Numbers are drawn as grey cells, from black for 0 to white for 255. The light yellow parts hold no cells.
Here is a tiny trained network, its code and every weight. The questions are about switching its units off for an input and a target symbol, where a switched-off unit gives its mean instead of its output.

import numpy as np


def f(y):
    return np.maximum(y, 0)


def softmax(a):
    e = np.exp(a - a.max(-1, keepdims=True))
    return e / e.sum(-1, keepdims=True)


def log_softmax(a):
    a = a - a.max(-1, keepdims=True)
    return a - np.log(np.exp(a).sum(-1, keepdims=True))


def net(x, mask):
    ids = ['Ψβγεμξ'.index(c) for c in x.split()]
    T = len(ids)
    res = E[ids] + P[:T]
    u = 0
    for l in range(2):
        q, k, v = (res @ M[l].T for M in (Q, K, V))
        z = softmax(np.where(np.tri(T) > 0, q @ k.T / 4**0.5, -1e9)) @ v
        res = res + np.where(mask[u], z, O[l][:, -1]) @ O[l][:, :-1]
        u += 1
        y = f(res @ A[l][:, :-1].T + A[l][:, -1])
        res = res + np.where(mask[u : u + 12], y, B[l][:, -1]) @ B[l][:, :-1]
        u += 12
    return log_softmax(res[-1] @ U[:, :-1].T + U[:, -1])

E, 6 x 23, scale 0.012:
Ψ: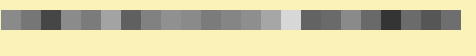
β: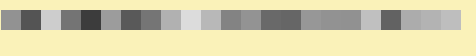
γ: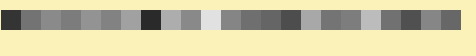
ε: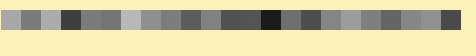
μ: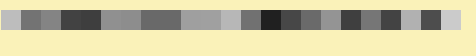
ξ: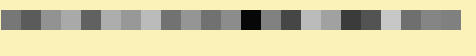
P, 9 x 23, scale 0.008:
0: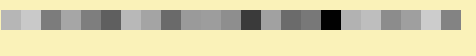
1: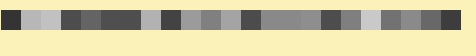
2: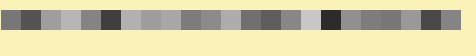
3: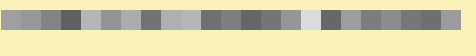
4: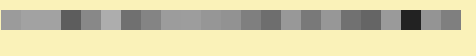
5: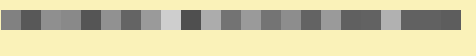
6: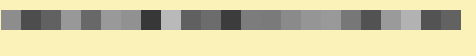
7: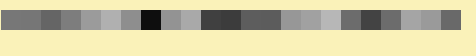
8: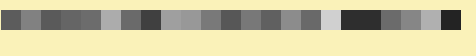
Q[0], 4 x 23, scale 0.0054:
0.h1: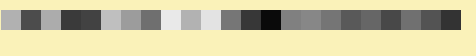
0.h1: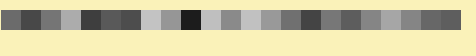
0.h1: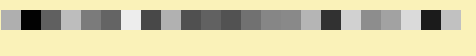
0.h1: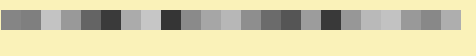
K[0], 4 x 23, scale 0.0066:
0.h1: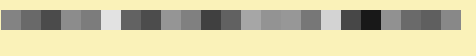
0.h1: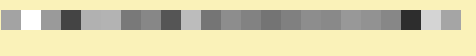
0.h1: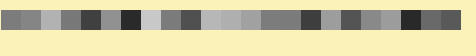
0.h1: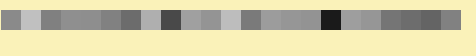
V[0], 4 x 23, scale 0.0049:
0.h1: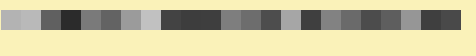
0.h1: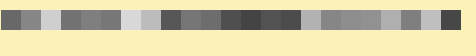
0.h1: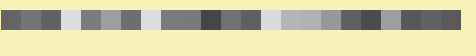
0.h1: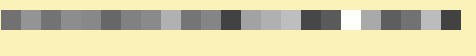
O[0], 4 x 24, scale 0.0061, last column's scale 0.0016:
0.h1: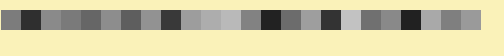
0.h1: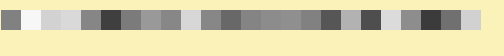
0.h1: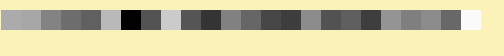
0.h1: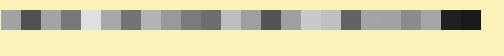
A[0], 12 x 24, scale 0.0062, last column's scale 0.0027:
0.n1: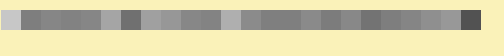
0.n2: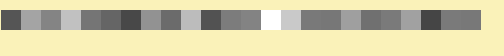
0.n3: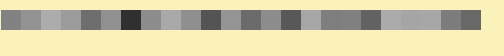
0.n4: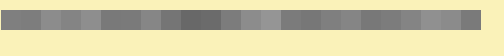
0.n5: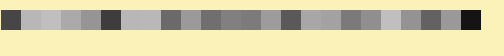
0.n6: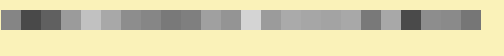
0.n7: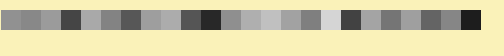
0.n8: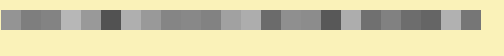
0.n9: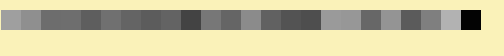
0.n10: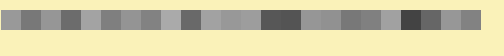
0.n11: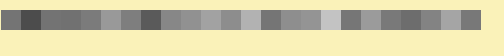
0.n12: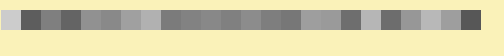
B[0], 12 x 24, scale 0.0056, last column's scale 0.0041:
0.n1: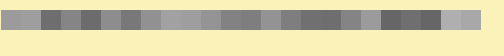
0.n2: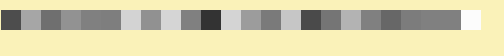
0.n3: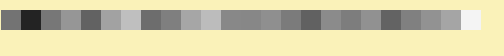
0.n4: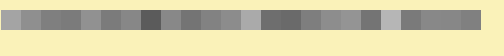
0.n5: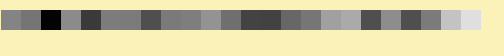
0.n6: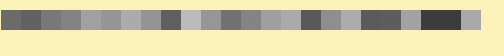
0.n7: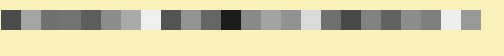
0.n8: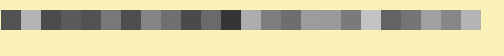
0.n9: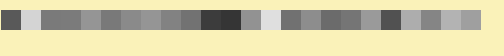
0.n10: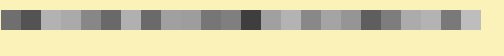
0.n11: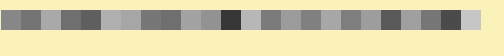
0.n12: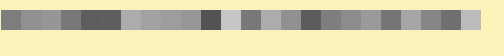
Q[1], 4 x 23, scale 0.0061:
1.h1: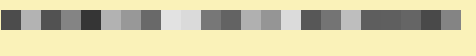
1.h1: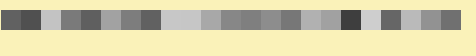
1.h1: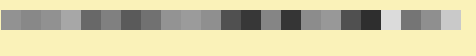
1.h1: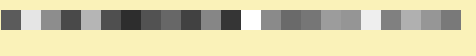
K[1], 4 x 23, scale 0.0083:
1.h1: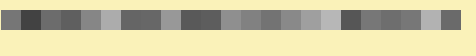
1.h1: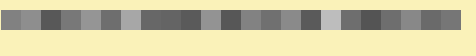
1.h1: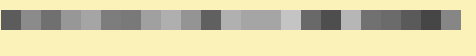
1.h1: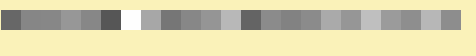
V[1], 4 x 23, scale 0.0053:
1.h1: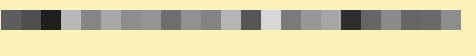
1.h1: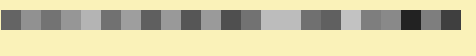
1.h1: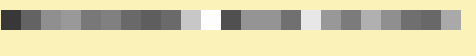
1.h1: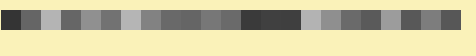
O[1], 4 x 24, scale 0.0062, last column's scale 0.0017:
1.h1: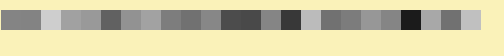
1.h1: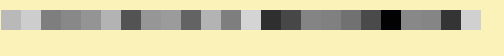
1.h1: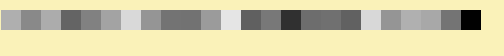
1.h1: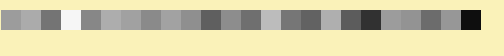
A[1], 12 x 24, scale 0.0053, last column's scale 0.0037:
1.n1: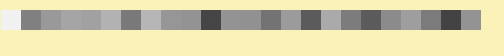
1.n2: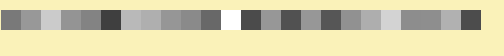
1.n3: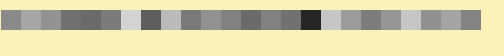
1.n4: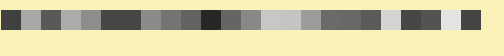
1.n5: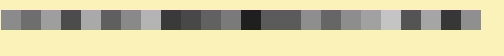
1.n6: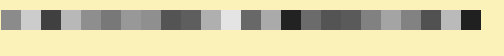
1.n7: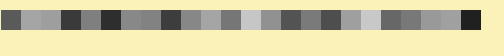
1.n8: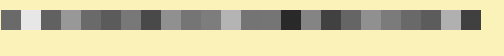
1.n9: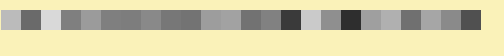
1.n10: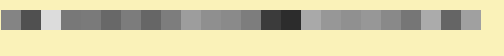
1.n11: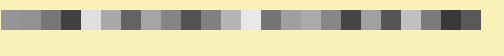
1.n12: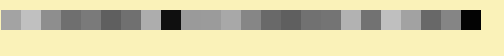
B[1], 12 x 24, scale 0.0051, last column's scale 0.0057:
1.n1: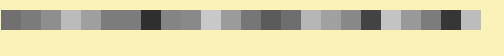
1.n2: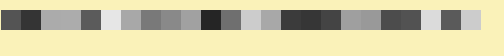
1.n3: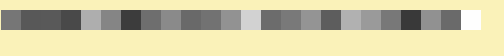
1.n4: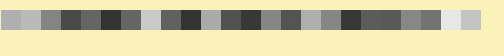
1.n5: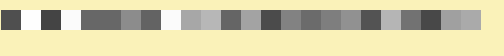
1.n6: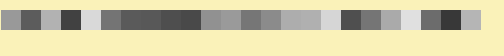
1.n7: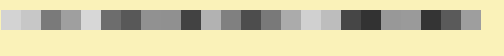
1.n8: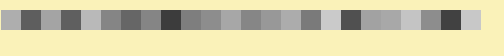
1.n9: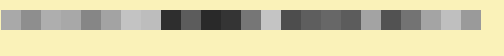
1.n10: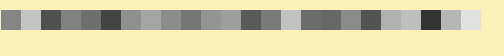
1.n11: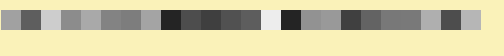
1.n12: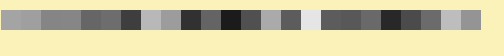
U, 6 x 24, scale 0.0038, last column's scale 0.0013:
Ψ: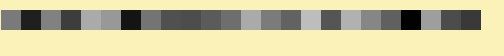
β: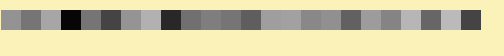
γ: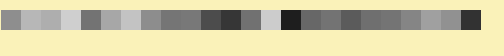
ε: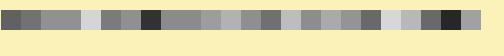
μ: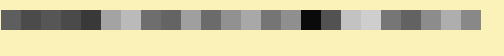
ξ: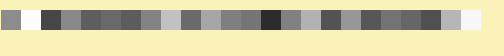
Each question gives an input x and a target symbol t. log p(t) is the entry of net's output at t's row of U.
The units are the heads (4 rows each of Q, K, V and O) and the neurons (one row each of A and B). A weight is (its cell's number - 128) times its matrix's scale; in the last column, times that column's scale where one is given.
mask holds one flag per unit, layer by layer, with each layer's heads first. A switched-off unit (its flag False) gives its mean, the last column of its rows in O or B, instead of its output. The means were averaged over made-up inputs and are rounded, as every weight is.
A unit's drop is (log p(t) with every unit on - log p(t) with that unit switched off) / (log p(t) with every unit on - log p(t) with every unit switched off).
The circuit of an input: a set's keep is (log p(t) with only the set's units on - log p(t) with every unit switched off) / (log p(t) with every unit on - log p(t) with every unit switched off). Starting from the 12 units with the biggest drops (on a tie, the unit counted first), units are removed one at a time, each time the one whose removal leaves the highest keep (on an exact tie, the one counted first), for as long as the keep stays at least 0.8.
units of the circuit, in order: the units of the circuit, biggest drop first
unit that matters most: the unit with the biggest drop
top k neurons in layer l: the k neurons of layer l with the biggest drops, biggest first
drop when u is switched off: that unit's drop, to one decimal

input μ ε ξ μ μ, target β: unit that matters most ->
0.h1
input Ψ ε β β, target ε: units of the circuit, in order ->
[1.h1, 0.h1, 1.n1, 0.n5]
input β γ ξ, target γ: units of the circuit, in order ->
[1.h1, 1.n2]
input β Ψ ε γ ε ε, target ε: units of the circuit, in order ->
[1.h1, 0.h1, 1.n1]
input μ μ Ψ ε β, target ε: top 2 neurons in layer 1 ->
[1.n1, 1.n2]
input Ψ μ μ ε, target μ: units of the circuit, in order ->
[1.h1, 0.h1]
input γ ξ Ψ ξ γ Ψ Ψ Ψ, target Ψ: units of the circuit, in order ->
[0.h1, 1.h1]
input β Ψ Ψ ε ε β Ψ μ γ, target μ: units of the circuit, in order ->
[0.h1, 1.h1]
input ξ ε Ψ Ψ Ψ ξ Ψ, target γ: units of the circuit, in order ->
[1.h1, 0.n2]
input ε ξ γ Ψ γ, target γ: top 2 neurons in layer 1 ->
[1.n9, 1.n11]
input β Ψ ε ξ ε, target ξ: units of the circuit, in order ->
[0.h1, 1.h1, 0.n2]
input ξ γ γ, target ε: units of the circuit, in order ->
[0.h1, 1.h1, 1.n8, 1.n6]
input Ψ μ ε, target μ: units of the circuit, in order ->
[1.h1, 0.h1, 1.n2]
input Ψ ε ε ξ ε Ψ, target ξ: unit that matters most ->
1.n4
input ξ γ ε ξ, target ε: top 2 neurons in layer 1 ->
[1.n6, 1.n8]
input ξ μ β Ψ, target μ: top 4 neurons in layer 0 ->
[0.n2, 0.n8, 0.n6, 0.n5]
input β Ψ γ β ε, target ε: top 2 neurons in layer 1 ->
[1.n1, 1.n4]
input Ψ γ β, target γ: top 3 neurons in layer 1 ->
[1.n9, 1.n2, 1.n11]
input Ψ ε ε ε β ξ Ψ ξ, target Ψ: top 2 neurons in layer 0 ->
[0.n2, 0.n3]
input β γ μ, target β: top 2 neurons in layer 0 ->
[0.n8, 0.n2]
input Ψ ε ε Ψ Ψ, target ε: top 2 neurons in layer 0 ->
[0.n6, 0.n5]
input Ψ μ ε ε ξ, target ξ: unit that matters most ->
1.h1
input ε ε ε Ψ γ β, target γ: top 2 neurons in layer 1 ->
[1.n9, 1.n11]
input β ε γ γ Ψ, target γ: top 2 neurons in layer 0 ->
[0.n7, 0.n5]
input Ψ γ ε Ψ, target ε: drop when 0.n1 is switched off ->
0.0
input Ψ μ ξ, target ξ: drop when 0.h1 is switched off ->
0.1
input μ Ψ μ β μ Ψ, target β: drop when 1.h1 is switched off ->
1.1
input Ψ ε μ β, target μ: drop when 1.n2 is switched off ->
-0.1
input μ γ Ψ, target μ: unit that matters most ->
0.n2
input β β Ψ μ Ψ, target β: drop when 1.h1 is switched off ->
1.0
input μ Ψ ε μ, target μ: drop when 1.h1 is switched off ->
0.5
